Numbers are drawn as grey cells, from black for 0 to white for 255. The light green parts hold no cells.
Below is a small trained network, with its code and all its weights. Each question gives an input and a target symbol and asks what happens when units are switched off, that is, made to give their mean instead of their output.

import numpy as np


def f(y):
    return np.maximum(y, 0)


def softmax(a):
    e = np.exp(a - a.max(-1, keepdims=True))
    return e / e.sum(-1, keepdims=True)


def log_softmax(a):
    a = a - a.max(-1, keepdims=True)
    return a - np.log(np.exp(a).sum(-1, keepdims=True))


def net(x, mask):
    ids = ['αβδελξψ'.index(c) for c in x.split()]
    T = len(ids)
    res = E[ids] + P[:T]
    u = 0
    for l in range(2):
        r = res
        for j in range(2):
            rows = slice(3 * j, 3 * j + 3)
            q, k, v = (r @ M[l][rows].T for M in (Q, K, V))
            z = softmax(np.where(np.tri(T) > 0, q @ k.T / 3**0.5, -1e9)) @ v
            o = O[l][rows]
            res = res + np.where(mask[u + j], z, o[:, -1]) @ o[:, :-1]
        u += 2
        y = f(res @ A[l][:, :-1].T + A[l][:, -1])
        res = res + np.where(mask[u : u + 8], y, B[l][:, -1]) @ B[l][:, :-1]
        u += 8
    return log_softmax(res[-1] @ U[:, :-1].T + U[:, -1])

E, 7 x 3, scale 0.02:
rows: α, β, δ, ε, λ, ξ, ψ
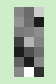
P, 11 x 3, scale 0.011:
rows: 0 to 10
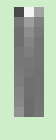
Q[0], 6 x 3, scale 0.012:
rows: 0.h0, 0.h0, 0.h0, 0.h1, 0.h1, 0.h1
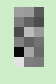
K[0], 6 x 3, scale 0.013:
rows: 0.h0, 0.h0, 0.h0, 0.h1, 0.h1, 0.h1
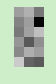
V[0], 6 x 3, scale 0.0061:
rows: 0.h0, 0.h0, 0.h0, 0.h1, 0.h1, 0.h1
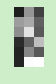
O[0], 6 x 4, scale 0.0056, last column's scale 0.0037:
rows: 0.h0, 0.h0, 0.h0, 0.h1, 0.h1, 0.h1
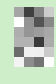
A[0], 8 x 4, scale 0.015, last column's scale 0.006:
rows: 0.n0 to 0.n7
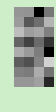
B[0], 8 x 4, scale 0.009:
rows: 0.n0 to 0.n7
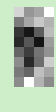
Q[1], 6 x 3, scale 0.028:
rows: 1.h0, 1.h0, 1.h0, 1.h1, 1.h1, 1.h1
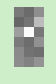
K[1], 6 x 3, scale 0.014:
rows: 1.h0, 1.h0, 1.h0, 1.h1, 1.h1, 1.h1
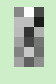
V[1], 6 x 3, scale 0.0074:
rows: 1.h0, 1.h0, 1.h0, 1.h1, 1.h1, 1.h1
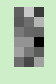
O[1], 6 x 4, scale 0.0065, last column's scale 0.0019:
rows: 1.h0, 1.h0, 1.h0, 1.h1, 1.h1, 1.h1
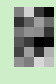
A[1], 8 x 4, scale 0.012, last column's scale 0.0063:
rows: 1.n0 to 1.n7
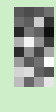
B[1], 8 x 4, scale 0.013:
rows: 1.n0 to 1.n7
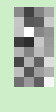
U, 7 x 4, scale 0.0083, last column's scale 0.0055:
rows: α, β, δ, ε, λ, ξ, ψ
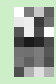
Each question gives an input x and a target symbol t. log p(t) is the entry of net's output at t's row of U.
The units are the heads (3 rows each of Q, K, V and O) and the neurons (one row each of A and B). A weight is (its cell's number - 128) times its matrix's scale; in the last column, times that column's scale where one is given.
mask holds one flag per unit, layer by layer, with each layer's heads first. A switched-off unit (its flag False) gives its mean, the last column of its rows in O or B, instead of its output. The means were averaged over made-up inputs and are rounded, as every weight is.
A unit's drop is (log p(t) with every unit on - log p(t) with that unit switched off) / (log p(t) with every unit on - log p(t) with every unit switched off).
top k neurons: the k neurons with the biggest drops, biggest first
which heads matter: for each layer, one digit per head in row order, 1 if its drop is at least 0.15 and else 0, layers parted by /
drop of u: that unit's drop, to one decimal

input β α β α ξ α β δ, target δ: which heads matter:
00 / 10
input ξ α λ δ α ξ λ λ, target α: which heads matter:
10 / 00
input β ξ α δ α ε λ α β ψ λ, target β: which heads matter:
00 / 11
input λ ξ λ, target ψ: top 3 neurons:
[1.n1; 0.n0; 1.n7]
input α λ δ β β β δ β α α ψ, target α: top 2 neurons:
[0.n0; 1.n6]
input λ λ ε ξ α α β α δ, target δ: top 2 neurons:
[0.n0; 1.n6]
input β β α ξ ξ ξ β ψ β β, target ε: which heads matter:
01 / 11
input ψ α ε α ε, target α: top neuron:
[1.n5]
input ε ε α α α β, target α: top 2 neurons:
[0.n0; 1.n6]
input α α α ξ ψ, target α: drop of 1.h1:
0.0
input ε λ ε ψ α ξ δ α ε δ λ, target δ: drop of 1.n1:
0.2
